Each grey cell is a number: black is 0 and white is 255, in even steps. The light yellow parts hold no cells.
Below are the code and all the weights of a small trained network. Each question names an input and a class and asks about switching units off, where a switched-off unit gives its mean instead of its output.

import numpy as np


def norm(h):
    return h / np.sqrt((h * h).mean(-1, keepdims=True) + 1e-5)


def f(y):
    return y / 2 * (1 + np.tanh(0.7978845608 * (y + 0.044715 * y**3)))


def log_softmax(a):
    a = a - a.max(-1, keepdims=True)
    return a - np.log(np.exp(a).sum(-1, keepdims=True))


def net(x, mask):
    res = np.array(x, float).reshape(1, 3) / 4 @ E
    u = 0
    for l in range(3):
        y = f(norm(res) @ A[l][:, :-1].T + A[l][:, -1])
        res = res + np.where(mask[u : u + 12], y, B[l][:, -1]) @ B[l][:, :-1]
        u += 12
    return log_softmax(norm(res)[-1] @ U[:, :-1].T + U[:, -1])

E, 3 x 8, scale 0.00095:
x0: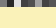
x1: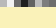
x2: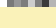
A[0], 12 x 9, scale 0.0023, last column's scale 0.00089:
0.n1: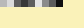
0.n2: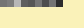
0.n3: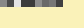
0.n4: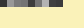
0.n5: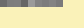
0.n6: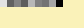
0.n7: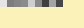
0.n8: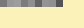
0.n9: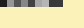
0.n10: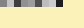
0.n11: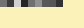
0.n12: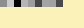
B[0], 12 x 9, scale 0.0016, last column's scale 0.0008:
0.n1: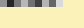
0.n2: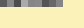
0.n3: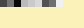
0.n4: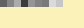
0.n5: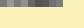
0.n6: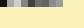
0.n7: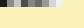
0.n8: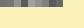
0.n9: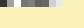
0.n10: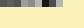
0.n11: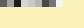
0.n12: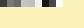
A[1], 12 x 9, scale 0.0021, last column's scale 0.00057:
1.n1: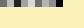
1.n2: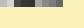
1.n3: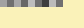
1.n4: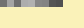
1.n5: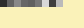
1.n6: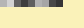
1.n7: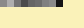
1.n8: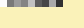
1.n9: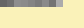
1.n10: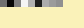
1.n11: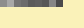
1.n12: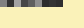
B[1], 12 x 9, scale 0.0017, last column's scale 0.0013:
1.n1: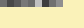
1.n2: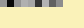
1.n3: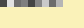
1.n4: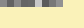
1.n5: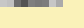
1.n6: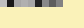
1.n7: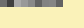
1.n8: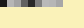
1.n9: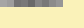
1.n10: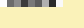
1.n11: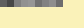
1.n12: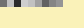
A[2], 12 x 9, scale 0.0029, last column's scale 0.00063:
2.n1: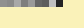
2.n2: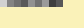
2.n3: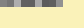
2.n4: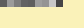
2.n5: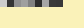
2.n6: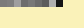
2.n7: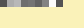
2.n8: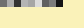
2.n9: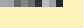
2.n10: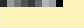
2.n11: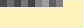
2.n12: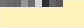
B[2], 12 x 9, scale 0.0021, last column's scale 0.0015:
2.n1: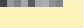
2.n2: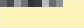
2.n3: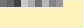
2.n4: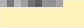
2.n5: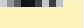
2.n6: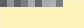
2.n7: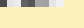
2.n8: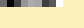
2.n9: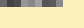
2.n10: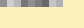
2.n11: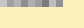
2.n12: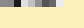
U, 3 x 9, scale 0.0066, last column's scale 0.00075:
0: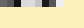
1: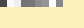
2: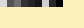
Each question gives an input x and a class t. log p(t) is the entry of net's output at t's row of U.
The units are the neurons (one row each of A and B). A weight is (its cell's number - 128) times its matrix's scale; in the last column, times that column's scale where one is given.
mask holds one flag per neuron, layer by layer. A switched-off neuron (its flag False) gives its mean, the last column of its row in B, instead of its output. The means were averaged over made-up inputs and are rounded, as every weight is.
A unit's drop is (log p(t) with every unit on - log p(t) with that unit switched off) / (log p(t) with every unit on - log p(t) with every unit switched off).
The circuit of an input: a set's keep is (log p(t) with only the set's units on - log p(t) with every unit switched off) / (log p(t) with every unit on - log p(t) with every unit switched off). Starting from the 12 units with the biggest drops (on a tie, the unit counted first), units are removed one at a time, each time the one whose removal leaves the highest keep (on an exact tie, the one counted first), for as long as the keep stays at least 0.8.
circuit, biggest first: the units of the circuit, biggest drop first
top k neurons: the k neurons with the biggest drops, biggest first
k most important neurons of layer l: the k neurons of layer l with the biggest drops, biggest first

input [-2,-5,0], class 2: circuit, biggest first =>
[1.n10]
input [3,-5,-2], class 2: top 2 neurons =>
[1.n10, 0.n12]
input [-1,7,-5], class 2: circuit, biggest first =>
[1.n6, 1.n2]
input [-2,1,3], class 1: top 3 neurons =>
[0.n7, 0.n3, 0.n11]
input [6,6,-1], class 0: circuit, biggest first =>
[0.n3, 2.n12]
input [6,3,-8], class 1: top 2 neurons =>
[0.n9, 0.n12]
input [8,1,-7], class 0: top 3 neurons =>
[0.n3, 0.n11, 0.n7]
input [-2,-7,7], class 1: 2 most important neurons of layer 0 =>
[0.n7, 0.n1]
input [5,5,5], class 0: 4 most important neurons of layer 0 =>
[0.n3, 0.n11, 0.n9, 0.n4]
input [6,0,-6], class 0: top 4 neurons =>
[0.n3, 0.n11, 0.n7, 1.n8]
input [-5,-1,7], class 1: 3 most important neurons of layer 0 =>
[0.n7, 0.n3, 0.n11]
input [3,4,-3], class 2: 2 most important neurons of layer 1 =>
[1.n6, 1.n2]
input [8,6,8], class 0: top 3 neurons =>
[0.n3, 0.n11, 0.n9]
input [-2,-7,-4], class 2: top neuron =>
[1.n10]
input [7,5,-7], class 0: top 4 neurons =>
[0.n3, 0.n11, 0.n7, 1.n8]
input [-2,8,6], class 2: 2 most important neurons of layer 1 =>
[1.n2, 1.n6]
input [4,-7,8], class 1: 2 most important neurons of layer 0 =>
[0.n1, 0.n7]
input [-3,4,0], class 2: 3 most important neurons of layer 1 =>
[1.n6, 1.n2, 1.n12]
